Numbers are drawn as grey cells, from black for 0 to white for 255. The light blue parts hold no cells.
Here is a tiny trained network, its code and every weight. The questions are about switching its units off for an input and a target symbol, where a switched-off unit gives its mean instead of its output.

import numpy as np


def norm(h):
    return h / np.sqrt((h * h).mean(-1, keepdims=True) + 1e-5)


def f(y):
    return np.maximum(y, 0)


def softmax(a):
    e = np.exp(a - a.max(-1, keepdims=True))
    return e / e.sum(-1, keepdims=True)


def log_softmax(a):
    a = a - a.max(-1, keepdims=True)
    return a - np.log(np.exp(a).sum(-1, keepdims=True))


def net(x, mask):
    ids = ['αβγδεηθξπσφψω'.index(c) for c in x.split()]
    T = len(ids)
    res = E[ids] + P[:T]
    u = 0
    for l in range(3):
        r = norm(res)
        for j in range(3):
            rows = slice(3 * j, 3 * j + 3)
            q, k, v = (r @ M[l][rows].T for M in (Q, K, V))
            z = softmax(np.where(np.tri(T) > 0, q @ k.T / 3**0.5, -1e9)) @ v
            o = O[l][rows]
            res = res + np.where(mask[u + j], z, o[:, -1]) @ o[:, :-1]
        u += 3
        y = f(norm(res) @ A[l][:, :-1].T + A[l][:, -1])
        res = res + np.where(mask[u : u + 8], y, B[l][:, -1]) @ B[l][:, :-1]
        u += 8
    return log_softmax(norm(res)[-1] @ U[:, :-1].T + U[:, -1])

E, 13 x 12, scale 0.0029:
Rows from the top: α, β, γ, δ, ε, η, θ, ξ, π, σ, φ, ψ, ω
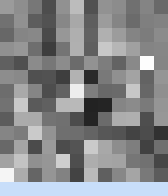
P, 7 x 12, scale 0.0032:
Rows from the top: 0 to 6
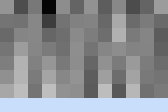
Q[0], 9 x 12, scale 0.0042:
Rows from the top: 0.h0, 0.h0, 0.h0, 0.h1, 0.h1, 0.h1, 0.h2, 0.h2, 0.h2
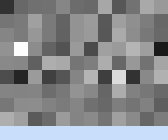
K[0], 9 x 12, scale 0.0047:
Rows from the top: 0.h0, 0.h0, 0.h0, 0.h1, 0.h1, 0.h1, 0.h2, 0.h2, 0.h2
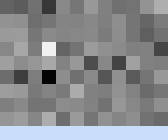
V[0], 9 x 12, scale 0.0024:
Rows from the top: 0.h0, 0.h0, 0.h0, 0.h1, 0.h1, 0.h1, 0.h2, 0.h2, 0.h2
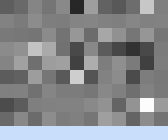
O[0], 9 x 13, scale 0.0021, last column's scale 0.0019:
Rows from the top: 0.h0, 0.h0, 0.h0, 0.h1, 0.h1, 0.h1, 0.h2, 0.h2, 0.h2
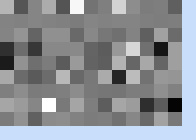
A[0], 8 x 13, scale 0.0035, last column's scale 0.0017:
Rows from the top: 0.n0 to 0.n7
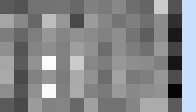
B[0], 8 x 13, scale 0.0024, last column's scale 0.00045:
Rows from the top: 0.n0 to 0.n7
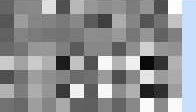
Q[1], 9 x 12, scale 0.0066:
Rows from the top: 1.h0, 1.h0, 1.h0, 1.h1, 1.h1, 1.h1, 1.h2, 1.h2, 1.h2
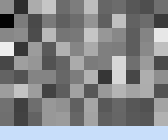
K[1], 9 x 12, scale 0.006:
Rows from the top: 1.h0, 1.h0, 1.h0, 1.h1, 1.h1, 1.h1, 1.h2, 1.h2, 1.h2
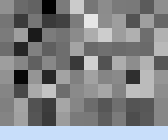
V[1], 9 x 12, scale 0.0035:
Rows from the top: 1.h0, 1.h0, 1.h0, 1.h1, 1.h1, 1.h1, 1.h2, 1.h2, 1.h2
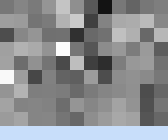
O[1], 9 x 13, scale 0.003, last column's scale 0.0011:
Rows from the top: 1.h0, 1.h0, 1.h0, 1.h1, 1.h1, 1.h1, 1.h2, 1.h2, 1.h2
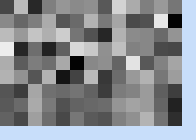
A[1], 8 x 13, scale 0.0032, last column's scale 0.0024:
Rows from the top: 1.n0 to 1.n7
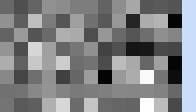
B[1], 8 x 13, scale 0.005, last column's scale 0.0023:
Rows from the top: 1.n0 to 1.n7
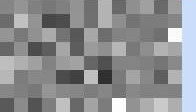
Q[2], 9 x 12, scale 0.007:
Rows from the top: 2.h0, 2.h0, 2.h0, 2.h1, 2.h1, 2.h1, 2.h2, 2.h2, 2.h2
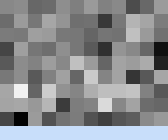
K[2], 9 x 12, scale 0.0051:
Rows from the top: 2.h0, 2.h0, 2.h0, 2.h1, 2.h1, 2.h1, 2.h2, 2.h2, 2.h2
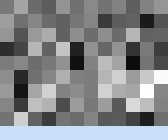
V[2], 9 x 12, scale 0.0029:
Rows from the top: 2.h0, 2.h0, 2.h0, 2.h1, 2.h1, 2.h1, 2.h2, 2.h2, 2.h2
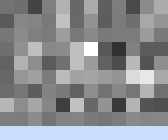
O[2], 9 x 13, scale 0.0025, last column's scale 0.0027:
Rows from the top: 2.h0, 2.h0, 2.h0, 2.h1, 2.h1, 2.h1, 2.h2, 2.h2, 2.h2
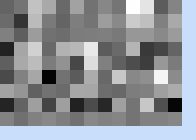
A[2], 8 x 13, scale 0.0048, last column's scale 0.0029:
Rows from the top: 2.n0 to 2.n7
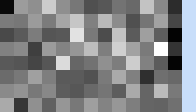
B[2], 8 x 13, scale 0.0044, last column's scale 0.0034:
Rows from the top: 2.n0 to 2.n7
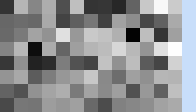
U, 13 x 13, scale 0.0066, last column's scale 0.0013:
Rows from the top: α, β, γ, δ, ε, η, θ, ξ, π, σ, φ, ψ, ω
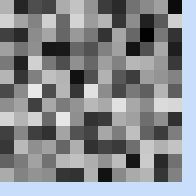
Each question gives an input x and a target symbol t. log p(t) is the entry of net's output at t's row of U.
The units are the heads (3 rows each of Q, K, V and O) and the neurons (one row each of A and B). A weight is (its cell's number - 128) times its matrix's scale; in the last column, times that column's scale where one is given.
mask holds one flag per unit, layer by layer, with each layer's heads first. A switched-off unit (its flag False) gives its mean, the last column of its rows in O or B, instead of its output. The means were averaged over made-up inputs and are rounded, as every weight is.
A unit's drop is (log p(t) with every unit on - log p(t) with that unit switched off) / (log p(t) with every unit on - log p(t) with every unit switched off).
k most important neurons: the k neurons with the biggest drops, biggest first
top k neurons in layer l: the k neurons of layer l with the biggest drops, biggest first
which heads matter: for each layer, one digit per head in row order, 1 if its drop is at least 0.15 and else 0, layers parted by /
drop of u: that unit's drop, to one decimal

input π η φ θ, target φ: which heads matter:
000 / 010 / 000
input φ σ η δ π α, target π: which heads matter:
000 / 100 / 000
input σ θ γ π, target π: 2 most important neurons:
1.n4, 2.n3
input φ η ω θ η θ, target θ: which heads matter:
010 / 100 / 000
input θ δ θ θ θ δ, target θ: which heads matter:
000 / 000 / 010
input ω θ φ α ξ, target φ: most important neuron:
2.n0
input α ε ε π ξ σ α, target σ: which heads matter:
101 / 010 / 001
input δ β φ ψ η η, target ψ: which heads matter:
010 / 010 / 000
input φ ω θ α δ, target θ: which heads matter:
010 / 100 / 011
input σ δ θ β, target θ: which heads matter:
010 / 000 / 010
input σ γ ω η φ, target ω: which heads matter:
010 / 010 / 000
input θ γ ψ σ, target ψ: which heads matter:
000 / 010 / 000
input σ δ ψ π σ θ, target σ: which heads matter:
000 / 000 / 000
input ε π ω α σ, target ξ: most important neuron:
1.n3
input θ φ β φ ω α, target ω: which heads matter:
000 / 010 / 000
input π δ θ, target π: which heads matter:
000 / 100 / 000
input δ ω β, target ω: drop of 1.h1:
1.1
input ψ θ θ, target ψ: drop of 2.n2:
0.3
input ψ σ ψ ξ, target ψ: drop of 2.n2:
0.2
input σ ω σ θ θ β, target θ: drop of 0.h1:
0.9
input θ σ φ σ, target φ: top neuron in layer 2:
2.n0
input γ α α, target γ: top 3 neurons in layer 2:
2.n1, 2.n3, 2.n7
